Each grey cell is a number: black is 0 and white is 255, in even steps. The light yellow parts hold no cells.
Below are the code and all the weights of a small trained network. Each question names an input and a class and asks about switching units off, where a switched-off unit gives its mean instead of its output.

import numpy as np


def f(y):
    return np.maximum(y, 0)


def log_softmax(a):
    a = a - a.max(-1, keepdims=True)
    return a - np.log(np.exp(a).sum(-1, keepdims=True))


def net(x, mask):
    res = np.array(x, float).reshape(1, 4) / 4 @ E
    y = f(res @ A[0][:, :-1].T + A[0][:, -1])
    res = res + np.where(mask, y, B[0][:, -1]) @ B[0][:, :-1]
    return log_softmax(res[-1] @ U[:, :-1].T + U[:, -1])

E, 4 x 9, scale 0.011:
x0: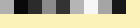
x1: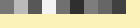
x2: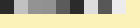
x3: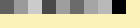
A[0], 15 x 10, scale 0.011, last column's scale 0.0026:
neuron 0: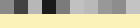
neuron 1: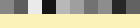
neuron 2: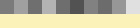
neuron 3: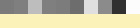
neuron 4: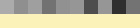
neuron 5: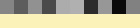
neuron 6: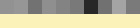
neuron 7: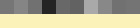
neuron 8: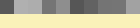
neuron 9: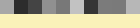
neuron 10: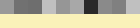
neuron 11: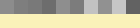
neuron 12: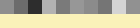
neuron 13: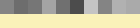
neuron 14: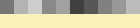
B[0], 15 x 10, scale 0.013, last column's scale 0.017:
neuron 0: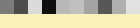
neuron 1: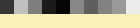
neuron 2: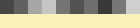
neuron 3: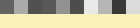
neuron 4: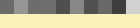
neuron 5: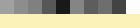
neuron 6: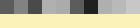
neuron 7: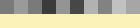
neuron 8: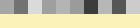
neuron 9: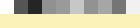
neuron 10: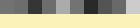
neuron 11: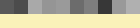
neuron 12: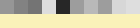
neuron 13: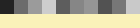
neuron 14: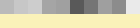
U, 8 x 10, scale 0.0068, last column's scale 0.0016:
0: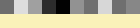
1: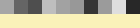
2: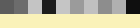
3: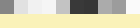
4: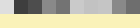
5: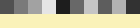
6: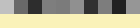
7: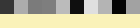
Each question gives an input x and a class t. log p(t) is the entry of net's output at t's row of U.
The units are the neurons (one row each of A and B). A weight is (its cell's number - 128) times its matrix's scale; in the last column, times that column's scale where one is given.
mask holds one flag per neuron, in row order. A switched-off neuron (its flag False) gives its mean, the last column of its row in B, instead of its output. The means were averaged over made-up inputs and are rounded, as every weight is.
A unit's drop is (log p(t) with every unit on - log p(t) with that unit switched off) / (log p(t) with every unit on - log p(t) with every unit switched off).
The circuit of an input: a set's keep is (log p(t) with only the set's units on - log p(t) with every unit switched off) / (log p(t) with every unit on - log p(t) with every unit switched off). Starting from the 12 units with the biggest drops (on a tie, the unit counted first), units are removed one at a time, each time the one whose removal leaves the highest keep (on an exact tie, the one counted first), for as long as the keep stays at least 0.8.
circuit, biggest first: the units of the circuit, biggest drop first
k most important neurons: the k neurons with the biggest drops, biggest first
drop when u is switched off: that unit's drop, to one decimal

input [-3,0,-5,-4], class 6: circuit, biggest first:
[neuron 10]
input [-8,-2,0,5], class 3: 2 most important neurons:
[neuron 14; neuron 8]
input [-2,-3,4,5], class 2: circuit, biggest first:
[neuron 5; neuron 0]
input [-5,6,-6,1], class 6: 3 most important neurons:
[neuron 10; neuron 5; neuron 4]
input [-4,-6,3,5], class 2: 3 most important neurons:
[neuron 0; neuron 5; neuron 4]
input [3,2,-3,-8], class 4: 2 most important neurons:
[neuron 9; neuron 12]
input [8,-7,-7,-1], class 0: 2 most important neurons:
[neuron 1; neuron 5]
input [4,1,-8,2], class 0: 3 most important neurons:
[neuron 1; neuron 5; neuron 6]
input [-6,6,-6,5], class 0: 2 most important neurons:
[neuron 5; neuron 1]
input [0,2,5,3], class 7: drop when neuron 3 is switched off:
0.5
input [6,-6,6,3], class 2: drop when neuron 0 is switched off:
0.2
